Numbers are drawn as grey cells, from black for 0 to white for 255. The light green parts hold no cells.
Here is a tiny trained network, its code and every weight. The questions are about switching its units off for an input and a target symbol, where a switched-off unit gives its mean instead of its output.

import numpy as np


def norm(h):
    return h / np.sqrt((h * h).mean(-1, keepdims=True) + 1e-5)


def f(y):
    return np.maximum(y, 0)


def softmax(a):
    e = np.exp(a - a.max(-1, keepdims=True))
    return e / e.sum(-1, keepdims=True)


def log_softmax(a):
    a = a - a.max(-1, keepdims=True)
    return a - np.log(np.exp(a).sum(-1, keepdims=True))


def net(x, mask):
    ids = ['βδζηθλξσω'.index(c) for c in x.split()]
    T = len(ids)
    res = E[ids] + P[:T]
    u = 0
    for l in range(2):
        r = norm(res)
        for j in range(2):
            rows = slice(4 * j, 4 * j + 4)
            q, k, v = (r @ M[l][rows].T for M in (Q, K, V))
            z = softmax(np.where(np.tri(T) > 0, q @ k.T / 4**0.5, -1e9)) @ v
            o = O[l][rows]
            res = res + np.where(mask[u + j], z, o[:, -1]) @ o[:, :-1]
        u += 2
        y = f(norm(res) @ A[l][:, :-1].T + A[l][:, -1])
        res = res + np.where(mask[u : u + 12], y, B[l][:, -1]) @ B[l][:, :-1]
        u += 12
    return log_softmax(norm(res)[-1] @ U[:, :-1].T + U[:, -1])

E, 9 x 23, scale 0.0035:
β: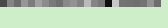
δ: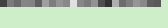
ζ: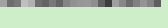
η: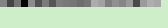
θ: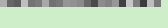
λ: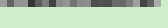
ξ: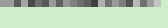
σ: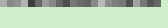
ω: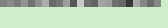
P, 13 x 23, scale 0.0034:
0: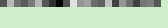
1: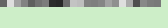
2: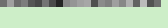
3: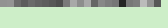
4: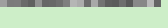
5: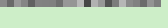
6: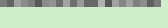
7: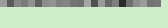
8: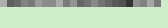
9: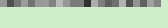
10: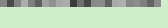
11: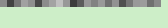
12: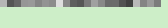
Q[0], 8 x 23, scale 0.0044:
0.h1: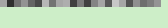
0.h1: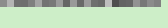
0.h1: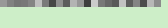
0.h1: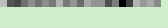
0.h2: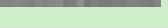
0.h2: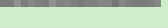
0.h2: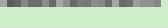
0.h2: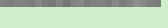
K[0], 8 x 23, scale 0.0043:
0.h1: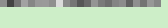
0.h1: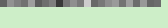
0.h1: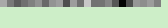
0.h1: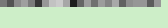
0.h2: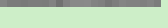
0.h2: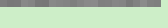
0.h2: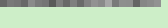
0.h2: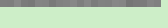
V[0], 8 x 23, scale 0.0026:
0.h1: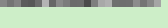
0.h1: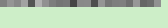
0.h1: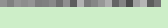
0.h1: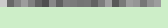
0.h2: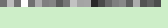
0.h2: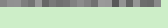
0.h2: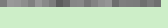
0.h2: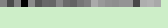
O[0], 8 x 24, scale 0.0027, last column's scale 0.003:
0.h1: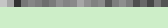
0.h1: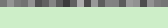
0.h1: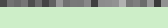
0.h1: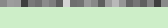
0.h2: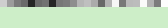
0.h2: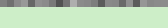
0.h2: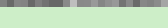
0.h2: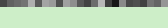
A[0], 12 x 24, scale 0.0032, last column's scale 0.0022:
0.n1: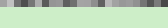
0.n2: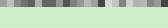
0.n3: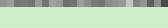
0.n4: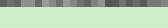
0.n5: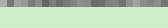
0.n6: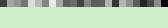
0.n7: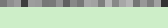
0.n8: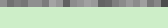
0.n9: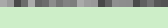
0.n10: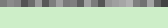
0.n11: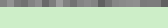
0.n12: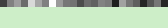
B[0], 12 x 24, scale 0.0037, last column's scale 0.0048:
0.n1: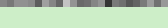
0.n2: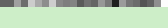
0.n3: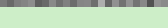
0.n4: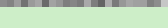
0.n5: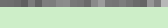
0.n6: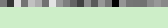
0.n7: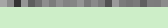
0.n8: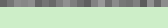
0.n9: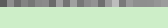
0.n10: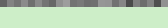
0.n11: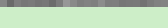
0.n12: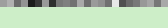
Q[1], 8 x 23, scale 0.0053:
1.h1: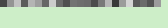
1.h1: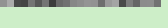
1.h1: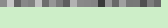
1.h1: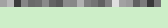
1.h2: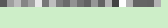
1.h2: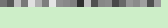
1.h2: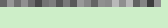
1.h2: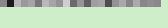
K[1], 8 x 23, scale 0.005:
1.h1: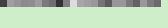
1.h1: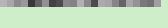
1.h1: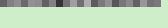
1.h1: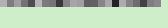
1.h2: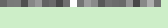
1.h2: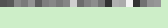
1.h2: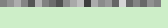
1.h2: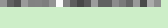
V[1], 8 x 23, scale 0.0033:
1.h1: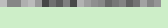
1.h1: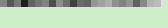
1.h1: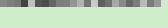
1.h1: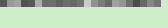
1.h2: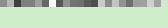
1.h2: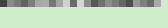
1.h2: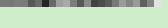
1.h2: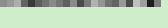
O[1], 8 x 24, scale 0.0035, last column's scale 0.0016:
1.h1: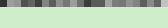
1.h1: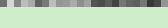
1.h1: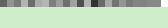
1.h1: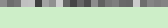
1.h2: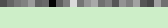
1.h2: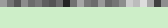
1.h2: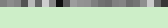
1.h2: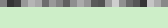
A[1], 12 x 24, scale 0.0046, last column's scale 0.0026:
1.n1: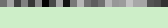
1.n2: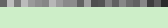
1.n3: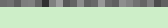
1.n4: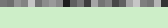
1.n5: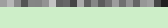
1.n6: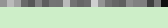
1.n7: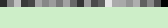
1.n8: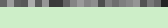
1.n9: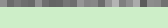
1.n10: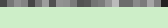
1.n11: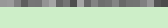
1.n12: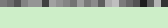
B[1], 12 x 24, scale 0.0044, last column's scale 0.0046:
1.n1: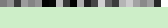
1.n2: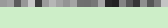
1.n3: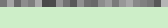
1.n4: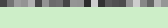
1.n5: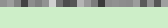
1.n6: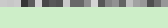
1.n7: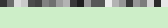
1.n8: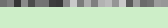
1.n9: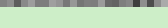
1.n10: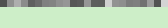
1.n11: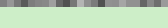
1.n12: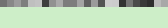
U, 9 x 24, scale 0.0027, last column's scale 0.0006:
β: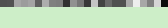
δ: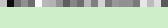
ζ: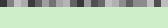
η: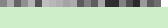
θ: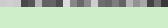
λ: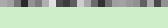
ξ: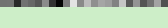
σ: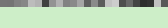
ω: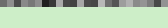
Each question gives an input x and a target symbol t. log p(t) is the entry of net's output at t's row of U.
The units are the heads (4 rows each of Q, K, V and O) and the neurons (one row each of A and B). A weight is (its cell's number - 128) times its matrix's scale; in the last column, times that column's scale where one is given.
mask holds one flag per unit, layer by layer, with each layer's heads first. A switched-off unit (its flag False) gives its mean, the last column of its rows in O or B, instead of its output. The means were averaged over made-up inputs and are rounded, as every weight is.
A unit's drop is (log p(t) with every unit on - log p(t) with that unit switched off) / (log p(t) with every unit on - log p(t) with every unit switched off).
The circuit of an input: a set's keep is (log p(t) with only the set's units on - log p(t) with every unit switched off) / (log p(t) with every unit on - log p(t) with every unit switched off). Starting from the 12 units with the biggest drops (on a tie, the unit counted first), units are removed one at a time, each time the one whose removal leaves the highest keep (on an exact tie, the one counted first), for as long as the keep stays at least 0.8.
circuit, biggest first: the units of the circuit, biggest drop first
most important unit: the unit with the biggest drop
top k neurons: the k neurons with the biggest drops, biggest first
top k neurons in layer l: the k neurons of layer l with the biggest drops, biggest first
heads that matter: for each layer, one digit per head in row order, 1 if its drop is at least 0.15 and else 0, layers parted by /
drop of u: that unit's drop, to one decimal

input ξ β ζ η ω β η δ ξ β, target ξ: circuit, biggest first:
[1.h2, 1.n8]
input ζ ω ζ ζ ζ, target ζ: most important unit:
1.h1
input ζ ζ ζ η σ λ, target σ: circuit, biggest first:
[1.h2, 1.n12]
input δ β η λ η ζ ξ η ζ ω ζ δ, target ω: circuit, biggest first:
[0.n2, 1.h2, 1.n1]
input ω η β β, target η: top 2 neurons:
[0.n2, 1.n2]
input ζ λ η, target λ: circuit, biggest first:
[1.h2, 1.n5]
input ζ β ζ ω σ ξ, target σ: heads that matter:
01 / 01
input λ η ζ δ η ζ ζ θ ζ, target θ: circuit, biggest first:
[1.h2, 1.n6]
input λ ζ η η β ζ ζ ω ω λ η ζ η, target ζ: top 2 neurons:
[0.n6, 0.n4]
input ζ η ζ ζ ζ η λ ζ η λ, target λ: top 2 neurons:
[0.n12, 0.n2]
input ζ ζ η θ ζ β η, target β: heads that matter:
11 / 00
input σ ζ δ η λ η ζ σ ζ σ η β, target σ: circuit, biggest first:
[0.n2, 1.h2, 1.n12]
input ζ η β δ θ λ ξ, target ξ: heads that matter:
00 / 01
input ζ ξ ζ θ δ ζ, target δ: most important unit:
0.h2
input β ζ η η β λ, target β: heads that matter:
01 / 00
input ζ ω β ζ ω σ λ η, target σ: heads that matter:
10 / 01
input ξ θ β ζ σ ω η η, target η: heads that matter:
01 / 10
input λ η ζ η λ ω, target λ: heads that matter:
01 / 01
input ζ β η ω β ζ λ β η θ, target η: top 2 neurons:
[0.n2, 1.n2]
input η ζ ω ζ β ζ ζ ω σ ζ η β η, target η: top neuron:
[0.n12]
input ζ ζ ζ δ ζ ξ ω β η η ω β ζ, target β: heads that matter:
01 / 00
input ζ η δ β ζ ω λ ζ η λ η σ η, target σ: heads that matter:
00 / 01
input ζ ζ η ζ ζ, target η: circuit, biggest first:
[1.h1, 1.n2]
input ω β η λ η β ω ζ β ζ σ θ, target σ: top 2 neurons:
[0.n2, 1.n12]
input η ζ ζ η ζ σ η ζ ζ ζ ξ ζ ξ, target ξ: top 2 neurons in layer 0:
[0.n12, 0.n2]
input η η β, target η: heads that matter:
00 / 00
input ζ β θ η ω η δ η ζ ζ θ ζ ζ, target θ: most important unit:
0.n12
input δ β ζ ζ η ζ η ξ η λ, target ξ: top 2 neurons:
[0.n12, 0.n2]
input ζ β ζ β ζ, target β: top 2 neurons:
[0.n2, 1.n4]
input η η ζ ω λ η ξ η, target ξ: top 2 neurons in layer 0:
[0.n12, 0.n2]
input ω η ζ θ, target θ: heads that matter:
10 / 11
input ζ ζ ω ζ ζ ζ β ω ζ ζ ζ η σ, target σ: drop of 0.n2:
1.2
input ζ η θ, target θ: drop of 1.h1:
0.2
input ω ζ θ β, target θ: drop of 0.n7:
0.0
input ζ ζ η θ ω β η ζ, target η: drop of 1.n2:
0.1
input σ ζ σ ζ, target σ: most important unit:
1.h2
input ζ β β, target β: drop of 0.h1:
0.9
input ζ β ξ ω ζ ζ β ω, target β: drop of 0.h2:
1.0
